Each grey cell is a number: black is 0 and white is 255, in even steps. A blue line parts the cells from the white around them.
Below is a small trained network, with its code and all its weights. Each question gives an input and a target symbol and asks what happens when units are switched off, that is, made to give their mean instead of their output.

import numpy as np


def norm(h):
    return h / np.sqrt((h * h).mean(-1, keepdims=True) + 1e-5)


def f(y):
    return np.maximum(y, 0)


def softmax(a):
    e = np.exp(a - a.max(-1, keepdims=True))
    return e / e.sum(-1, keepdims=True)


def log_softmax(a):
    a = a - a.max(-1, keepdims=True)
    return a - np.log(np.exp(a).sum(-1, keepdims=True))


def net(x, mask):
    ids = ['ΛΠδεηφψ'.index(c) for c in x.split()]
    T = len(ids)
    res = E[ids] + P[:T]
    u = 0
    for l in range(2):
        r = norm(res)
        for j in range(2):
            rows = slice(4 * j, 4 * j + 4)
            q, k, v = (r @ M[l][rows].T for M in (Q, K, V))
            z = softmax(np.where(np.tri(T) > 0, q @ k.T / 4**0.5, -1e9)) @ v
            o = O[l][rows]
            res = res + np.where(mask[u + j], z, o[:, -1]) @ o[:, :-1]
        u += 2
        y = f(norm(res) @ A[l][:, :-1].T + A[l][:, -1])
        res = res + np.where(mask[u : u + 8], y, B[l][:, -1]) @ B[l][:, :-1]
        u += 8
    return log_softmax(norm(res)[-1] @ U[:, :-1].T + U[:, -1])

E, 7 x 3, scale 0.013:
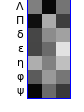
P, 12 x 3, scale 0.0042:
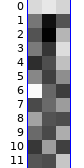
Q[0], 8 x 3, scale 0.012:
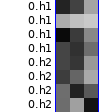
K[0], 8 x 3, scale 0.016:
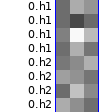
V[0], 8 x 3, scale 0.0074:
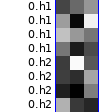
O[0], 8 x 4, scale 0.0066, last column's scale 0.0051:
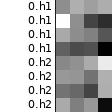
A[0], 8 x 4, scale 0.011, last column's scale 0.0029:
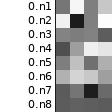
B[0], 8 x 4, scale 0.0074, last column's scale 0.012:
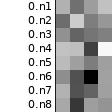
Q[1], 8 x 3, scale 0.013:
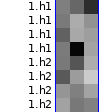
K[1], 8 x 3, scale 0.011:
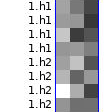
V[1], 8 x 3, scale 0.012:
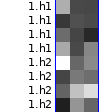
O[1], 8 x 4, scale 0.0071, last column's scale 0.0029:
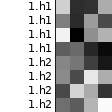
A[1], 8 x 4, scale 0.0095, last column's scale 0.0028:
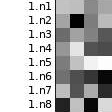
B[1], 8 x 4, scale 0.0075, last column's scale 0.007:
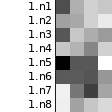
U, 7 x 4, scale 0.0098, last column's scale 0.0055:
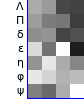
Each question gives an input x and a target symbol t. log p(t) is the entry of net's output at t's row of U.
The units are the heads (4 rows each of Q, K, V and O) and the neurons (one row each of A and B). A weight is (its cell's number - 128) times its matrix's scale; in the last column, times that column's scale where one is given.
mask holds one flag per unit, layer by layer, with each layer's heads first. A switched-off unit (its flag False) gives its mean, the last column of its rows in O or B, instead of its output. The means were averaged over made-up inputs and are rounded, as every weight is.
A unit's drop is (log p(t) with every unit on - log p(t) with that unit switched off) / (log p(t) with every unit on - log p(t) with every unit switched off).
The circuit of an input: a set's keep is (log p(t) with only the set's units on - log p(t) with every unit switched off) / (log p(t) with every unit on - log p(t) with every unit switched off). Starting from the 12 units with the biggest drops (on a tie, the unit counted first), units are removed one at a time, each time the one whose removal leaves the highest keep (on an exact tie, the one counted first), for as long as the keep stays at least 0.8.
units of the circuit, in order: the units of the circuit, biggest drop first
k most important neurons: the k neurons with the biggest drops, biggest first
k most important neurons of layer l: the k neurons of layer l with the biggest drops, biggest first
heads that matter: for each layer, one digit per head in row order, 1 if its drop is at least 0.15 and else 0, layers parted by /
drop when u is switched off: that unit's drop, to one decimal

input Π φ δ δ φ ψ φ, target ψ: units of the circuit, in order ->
0.h1, 1.n5, 1.h2
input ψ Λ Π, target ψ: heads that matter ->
10 / 00
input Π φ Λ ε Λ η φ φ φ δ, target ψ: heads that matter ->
10 / 00
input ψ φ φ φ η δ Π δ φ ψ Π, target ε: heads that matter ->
00 / 01
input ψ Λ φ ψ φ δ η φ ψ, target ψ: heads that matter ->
00 / 00
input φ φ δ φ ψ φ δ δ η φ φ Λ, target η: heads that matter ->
10 / 11
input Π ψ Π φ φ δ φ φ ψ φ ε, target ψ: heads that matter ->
10 / 00
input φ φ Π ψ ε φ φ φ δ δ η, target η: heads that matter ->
10 / 00
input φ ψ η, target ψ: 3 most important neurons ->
1.n5, 0.n1, 0.n5
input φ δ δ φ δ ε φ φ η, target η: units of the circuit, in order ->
1.h1, 1.n5
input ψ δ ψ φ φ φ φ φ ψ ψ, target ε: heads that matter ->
00 / 01
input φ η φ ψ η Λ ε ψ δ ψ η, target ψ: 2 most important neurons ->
0.n4, 1.n5
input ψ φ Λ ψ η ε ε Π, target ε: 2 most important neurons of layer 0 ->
0.n4, 0.n6
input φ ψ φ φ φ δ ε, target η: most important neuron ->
0.n4
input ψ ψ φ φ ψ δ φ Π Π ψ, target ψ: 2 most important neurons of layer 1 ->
1.n8, 1.n4
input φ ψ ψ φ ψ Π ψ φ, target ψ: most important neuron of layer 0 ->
0.n2
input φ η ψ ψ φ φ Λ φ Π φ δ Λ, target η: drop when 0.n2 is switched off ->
0.2
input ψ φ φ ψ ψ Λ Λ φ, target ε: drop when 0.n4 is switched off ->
0.1
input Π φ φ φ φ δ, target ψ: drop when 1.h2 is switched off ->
0.1
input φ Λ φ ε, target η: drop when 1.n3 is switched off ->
0.0
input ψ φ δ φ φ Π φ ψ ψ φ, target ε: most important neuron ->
0.n6
